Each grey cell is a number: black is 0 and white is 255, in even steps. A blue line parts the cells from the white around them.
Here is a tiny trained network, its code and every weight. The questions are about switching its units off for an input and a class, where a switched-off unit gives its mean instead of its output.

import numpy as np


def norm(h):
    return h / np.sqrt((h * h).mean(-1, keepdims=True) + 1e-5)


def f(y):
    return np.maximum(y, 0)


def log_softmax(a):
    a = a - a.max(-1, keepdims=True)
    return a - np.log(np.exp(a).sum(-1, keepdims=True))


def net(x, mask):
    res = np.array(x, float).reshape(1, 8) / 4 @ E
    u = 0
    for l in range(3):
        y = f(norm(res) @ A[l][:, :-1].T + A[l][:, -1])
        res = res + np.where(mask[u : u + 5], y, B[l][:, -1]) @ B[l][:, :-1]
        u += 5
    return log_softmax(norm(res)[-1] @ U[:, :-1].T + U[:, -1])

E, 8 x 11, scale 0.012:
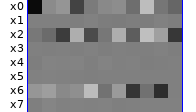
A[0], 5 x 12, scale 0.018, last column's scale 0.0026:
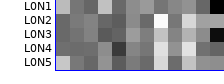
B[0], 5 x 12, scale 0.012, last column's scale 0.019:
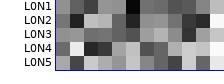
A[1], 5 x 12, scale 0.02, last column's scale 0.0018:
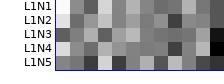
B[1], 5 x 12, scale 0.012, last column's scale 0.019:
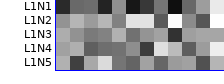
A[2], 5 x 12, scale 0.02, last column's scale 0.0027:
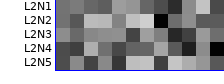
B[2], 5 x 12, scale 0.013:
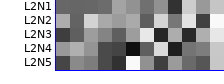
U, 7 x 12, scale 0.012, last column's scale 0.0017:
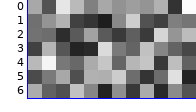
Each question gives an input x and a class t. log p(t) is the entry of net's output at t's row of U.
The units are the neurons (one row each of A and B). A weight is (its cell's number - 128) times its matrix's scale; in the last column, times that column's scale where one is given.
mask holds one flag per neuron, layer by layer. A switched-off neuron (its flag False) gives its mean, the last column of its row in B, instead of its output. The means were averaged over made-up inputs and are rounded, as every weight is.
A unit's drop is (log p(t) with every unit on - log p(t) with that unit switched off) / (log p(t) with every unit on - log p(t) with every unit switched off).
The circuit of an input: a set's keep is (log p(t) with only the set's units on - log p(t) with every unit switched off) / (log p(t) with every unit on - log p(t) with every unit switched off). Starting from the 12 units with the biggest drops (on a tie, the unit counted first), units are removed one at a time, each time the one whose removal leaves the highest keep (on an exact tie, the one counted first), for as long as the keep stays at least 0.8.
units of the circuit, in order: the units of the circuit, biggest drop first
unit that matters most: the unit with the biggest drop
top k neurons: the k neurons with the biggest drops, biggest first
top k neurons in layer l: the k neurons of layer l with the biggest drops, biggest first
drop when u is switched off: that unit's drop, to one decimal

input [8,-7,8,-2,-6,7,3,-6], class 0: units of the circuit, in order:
[L1N5]
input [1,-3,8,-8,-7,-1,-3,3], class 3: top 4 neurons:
[L0N4 L2N5 L0N5 L1N1]
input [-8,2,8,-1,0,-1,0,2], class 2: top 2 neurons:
[L0N2 L1N1]
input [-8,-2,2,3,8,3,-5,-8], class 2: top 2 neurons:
[L0N4 L1N1]
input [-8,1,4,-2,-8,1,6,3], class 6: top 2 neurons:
[L0N4 L0N1]
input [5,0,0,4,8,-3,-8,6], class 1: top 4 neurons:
[L0N2 L1N2 L0N3 L2N4]
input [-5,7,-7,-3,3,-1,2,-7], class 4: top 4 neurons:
[L0N2 L1N4 L1N2 L0N4]
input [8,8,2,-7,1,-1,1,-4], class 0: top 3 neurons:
[L0N4 L1N1 L1N4]
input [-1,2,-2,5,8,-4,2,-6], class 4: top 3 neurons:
[L0N2 L0N4 L1N4]
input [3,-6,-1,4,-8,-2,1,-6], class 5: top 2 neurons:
[L0N2 L1N2]
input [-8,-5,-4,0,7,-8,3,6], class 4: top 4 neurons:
[L1N4 L1N2 L0N2 L0N4]
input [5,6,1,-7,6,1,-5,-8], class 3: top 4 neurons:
[L0N4 L1N1 L0N1 L2N5]
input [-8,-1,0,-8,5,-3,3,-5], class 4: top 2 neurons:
[L1N4 L0N2]
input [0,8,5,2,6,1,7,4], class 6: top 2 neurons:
[L1N2 L0N5]
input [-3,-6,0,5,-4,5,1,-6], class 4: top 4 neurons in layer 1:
[L1N4 L1N2 L1N1 L1N5]
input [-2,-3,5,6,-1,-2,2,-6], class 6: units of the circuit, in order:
[L0N1]
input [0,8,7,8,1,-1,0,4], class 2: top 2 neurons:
[L1N2 L0N2]
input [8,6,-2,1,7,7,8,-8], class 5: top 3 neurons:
[L1N2 L0N2 L0N4]
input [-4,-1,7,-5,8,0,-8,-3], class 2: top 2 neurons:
[L0N4 L1N1]
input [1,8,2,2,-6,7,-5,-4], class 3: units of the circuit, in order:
[L0N4]
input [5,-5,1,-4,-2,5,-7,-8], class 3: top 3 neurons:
[L0N4 L1N1 L0N1]
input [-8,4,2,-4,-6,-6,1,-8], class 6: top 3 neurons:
[L0N1 L0N4 L1N4]
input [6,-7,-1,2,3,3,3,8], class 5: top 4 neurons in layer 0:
[L0N2 L0N5 L0N4 L0N1]
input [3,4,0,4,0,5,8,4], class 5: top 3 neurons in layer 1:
[L1N2 L1N5 L1N3]
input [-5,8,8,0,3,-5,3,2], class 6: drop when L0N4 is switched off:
0.1
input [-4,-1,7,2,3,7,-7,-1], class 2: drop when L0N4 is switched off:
1.5
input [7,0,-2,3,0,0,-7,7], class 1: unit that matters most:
L0N2
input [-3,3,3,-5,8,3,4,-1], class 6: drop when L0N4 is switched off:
0.2
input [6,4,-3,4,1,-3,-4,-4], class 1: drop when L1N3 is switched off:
0.0
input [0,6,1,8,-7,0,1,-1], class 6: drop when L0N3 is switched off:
0.1
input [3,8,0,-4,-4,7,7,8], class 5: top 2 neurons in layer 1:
[L1N2 L1N5]
